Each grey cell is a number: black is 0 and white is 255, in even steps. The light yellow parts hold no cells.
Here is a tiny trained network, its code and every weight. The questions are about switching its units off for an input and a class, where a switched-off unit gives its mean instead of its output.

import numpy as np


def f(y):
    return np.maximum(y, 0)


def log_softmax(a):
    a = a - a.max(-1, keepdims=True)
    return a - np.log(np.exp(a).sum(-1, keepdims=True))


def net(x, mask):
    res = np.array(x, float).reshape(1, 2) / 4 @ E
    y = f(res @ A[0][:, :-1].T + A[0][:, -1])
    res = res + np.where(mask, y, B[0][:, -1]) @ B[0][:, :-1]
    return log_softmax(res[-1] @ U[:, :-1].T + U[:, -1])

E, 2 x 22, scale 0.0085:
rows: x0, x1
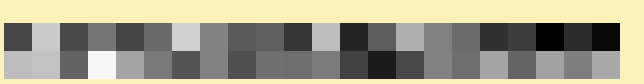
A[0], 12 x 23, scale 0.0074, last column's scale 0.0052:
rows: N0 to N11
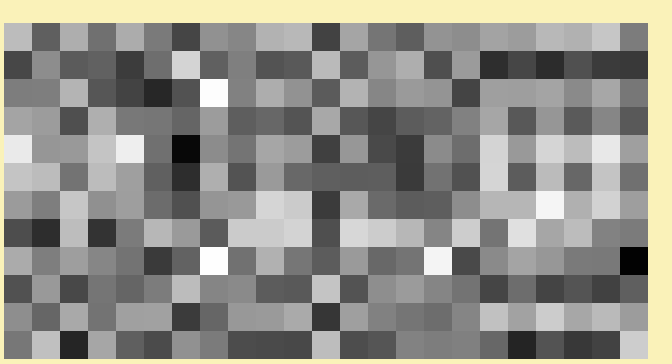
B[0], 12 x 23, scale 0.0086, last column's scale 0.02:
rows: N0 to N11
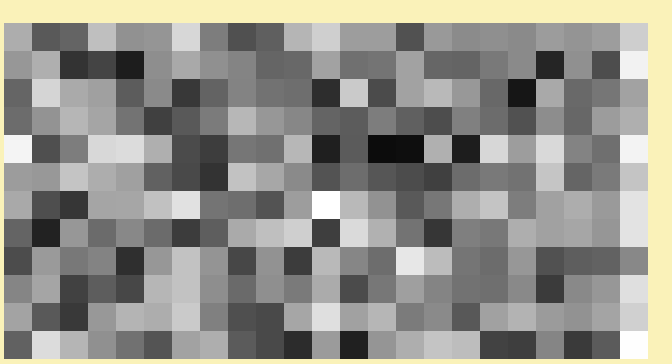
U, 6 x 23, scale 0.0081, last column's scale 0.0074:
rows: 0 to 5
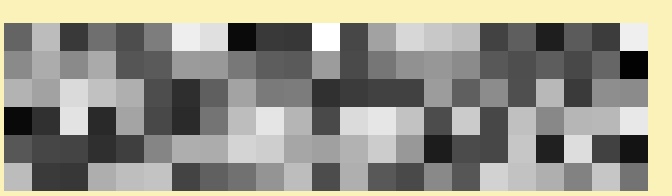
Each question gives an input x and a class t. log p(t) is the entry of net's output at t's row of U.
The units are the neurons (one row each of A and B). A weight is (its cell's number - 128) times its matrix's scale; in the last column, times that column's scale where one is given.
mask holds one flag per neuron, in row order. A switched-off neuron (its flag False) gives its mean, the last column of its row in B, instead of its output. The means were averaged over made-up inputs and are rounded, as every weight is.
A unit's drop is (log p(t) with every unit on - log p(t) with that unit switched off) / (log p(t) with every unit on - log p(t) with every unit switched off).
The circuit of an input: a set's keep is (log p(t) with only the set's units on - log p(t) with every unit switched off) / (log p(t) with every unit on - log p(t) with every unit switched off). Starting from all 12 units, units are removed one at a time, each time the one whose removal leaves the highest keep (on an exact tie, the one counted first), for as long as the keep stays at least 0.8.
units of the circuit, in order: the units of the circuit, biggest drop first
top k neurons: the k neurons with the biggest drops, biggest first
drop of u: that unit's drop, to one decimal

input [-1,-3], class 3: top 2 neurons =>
N4, N1
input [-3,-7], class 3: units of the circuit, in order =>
N7
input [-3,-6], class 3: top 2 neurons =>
N4, N7
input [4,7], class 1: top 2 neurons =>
N4, N5
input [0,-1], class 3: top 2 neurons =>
N4, N11
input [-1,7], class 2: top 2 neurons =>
N5, N3
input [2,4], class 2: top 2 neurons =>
N1, N6
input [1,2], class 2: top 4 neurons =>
N1, N9, N6, N10
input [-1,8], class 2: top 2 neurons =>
N5, N3
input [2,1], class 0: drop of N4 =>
0.1
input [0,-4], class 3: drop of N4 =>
0.2
